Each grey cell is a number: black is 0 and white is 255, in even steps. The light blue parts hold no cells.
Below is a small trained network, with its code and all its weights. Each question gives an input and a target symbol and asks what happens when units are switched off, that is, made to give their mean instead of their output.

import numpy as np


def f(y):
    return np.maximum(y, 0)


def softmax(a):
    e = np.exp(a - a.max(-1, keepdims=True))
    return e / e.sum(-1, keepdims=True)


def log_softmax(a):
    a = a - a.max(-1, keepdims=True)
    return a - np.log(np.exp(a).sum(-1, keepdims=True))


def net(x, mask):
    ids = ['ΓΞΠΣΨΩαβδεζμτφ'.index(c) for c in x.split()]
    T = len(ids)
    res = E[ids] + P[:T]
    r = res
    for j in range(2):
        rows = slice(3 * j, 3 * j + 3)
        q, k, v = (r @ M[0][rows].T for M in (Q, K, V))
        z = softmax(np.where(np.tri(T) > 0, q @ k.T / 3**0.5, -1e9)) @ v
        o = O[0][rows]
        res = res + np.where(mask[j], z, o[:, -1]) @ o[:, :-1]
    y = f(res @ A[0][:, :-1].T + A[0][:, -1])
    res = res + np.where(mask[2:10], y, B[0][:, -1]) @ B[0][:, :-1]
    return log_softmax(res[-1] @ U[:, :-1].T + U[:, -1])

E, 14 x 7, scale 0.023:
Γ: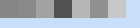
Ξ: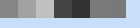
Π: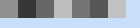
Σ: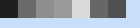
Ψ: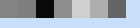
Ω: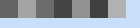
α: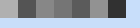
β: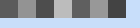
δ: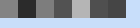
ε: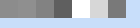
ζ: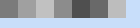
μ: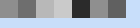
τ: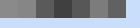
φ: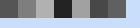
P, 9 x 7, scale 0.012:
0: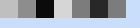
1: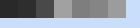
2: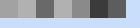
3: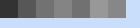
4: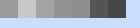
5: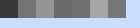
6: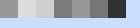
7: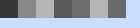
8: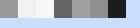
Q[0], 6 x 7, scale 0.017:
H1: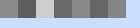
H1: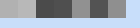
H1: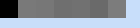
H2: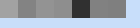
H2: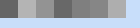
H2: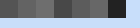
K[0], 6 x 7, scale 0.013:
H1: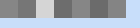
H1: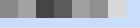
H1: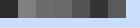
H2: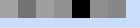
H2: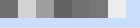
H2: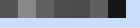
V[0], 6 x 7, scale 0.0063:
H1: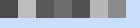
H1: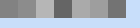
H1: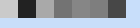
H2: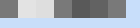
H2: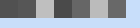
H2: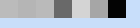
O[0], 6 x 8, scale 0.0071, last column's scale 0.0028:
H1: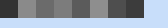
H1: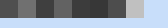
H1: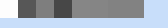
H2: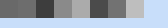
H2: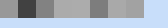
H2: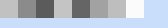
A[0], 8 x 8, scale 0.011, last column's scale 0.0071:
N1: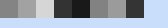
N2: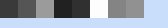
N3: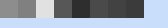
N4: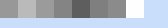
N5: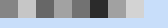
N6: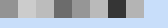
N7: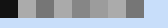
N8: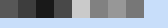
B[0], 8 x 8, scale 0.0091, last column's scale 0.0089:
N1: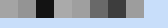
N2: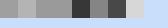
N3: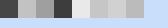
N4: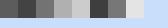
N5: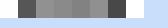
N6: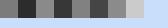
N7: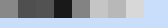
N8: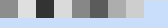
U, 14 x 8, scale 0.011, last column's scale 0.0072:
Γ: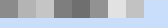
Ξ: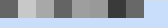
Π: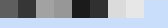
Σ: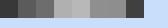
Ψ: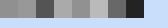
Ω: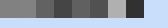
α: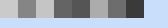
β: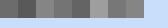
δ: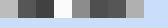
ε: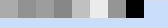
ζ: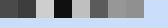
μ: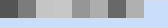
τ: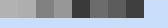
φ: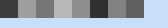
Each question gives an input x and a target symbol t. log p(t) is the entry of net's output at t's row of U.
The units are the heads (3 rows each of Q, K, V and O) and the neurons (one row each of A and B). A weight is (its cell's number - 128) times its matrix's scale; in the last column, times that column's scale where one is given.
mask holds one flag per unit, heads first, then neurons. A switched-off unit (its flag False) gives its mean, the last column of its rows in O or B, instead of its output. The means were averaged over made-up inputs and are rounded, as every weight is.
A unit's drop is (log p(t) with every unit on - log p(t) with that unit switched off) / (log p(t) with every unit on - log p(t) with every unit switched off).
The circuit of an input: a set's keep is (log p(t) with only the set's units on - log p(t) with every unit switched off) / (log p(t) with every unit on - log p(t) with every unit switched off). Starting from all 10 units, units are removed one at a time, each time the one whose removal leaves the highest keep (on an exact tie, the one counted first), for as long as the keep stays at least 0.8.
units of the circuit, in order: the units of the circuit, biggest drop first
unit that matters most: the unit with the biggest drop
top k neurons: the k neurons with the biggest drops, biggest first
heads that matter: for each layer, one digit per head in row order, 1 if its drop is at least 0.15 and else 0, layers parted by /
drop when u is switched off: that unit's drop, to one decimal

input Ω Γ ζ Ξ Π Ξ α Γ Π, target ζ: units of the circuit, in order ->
[H2; N8]
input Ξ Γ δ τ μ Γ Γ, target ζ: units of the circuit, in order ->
[N6]
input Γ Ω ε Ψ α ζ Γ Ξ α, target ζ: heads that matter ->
00
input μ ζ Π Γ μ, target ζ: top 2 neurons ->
[N3; N6]
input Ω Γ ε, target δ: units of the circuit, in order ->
[N3; N7]
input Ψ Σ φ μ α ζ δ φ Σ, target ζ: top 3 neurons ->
[N6; N8; N2]
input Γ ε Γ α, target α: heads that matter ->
10
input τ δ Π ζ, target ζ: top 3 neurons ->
[N8; N3; N2]
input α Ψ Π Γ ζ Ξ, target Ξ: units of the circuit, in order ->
[N3; N1]
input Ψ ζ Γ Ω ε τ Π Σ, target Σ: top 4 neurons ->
[N8; N7; N5; N6]
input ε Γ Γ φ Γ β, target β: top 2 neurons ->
[N7; N2]
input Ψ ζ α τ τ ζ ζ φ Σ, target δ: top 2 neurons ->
[N3; N5]
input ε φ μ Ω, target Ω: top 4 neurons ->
[N7; N8; N4; N3]
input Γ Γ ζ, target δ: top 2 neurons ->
[N5; N4]
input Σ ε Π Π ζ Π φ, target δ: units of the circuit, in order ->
[H2]
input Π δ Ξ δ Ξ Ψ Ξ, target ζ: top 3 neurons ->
[N3; N8; N6]
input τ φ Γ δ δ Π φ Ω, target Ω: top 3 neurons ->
[N7; N8; N4]
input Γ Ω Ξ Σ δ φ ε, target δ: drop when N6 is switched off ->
0.0
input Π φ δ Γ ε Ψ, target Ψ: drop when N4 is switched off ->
0.2
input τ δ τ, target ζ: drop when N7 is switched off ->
-0.1
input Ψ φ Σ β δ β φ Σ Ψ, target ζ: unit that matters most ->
N6
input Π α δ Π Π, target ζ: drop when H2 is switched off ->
1.3
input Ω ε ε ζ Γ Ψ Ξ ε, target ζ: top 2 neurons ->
[N6; N5]
